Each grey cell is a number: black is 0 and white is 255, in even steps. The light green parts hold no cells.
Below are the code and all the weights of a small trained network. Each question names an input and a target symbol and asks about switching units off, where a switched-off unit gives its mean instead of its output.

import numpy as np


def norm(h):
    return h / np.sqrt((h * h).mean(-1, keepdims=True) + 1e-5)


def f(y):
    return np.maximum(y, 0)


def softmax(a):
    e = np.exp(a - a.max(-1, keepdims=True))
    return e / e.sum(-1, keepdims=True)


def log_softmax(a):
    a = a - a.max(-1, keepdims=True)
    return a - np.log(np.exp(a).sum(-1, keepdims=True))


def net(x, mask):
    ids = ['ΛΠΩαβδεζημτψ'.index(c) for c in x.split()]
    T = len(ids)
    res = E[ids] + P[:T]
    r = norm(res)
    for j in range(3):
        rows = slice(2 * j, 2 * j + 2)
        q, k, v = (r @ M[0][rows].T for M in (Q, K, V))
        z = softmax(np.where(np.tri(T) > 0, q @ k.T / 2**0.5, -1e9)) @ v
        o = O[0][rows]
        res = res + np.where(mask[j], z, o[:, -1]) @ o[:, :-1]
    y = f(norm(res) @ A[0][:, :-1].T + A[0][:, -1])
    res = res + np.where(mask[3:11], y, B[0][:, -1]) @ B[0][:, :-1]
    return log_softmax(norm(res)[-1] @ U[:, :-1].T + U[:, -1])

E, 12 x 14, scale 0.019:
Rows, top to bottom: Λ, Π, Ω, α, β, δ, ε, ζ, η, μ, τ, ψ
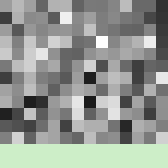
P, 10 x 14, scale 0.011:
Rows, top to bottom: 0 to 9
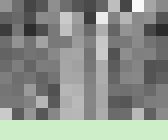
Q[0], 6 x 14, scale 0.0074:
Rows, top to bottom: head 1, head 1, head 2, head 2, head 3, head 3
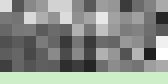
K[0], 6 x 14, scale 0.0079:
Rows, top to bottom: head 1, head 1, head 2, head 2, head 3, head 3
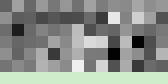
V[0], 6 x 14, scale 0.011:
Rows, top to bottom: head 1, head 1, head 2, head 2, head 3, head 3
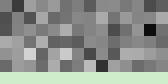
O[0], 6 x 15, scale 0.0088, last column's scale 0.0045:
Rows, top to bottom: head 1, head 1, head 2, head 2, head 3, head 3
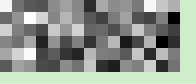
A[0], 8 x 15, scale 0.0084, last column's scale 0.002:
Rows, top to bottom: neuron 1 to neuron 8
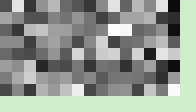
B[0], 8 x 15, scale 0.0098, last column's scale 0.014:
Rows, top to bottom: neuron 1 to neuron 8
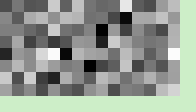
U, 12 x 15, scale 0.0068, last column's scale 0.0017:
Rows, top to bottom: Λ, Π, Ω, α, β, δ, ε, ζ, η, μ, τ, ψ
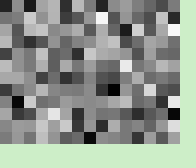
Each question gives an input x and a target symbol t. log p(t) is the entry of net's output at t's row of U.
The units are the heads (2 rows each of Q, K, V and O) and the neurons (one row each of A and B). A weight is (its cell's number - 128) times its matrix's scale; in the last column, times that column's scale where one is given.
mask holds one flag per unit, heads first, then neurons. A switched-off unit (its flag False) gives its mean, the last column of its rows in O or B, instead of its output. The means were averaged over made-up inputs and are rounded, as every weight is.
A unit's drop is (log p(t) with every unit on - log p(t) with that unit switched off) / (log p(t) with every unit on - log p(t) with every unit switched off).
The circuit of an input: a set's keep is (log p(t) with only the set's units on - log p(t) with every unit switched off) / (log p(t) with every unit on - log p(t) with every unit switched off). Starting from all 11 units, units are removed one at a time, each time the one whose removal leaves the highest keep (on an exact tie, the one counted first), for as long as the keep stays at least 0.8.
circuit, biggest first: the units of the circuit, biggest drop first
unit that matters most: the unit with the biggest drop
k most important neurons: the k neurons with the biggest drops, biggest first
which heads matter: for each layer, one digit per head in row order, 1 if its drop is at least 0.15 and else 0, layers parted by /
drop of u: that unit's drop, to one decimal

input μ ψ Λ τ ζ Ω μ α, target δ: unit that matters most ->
head 2
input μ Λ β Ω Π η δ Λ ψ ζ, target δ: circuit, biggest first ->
head 2; head 1
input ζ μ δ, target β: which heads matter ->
010
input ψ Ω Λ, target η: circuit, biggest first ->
head 1; neuron 7
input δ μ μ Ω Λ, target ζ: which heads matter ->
001
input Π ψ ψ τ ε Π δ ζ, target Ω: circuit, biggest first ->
head 2; neuron 2
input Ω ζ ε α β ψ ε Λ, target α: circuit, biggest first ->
head 1; neuron 5
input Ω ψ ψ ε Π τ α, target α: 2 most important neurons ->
neuron 5; neuron 4
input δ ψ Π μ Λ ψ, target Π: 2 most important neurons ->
neuron 7; neuron 3
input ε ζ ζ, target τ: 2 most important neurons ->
neuron 3; neuron 5
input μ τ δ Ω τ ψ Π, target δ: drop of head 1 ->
0.1
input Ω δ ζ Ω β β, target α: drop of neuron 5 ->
0.2
